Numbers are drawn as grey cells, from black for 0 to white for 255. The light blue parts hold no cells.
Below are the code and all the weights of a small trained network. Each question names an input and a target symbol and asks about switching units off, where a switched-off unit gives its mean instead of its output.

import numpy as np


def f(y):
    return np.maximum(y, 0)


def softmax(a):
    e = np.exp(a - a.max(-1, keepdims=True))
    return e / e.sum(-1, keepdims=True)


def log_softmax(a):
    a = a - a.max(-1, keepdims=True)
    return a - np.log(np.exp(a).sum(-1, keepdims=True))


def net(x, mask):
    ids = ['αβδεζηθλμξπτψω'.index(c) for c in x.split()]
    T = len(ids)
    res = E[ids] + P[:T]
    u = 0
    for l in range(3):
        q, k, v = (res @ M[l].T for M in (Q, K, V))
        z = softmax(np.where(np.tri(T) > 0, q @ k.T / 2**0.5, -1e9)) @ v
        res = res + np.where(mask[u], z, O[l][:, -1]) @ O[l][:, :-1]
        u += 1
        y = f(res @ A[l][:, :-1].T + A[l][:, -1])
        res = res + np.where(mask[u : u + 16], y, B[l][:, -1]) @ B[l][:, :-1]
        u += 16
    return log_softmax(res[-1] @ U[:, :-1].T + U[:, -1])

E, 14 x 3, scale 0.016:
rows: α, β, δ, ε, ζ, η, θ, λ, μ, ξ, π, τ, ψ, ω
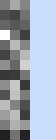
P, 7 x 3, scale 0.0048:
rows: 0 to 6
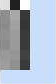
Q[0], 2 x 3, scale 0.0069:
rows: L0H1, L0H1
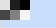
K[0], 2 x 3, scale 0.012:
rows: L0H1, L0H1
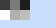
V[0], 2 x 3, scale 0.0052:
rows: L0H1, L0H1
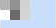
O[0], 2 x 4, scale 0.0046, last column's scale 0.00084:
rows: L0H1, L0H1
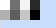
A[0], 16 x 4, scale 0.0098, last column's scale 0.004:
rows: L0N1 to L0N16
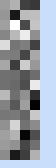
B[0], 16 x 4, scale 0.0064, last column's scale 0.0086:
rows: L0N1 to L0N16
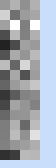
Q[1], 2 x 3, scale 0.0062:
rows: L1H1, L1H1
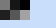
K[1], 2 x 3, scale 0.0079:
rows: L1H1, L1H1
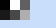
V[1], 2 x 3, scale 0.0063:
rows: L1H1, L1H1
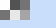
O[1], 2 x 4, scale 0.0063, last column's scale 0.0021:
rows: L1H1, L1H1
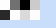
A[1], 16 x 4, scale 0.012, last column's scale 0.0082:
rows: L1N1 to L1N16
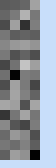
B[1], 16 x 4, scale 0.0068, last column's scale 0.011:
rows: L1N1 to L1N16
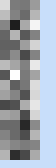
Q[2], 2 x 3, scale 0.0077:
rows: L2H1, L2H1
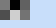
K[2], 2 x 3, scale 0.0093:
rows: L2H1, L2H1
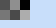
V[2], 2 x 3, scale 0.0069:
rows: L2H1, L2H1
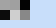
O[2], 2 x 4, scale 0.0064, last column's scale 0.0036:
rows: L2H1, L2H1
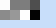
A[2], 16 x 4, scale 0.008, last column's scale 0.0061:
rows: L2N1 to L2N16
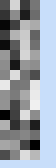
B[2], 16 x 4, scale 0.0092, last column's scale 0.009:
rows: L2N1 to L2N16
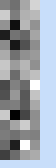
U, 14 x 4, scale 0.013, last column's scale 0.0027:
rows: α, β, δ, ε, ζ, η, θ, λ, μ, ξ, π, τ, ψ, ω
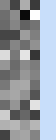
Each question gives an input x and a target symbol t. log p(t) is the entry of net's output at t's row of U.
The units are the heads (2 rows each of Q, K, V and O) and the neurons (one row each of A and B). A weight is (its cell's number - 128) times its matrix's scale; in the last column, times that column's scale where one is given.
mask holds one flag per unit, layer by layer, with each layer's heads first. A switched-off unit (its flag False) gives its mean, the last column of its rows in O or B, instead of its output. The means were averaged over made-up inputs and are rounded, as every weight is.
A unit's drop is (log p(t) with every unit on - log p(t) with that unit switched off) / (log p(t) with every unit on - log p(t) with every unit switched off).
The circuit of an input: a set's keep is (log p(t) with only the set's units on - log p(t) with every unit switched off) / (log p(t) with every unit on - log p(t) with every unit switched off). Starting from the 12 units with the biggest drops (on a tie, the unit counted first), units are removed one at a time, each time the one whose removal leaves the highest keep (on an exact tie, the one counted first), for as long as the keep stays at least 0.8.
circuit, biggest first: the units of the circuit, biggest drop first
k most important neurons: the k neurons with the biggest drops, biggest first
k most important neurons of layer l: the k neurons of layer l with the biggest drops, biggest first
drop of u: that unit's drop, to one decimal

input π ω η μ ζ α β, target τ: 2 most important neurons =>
L1N16; L2N15
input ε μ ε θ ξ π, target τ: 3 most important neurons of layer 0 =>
L0N2; L0N7; L0N3
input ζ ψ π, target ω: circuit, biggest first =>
L1H1; L2H1
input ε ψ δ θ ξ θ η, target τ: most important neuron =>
L0N2
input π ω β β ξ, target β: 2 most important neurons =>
L1N3; L1N11
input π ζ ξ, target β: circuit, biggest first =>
L0H1; L0N2; L2H1
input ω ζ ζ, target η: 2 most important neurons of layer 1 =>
L1N12; L1N7
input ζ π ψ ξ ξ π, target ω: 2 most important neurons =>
L0N4; L0N3
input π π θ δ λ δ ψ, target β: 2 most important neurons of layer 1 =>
L1N8; L1N11
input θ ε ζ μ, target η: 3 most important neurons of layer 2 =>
L2N2; L2N1; L2N9
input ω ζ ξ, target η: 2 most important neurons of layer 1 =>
L1N12; L1N7
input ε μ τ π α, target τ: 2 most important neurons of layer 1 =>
L1N13; L1N3
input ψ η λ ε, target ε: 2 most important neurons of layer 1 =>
L1N12; L1N7
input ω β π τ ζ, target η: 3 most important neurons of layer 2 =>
L2N15; L2N8; L2N4
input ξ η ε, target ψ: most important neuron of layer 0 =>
L0N5
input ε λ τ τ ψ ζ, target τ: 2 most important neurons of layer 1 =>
L1N13; L1N3
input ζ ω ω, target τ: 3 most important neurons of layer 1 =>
L1N3; L1N16; L1N9
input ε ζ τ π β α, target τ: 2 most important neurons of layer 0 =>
L0N2; L0N7
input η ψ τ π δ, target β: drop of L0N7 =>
0.2
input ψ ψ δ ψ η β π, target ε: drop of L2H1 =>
0.6
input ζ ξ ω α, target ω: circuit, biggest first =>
L1H1
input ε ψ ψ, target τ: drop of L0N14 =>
0.2
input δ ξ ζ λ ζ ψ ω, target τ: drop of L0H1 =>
0.4
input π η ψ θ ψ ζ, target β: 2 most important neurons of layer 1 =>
L1N11; L1N8
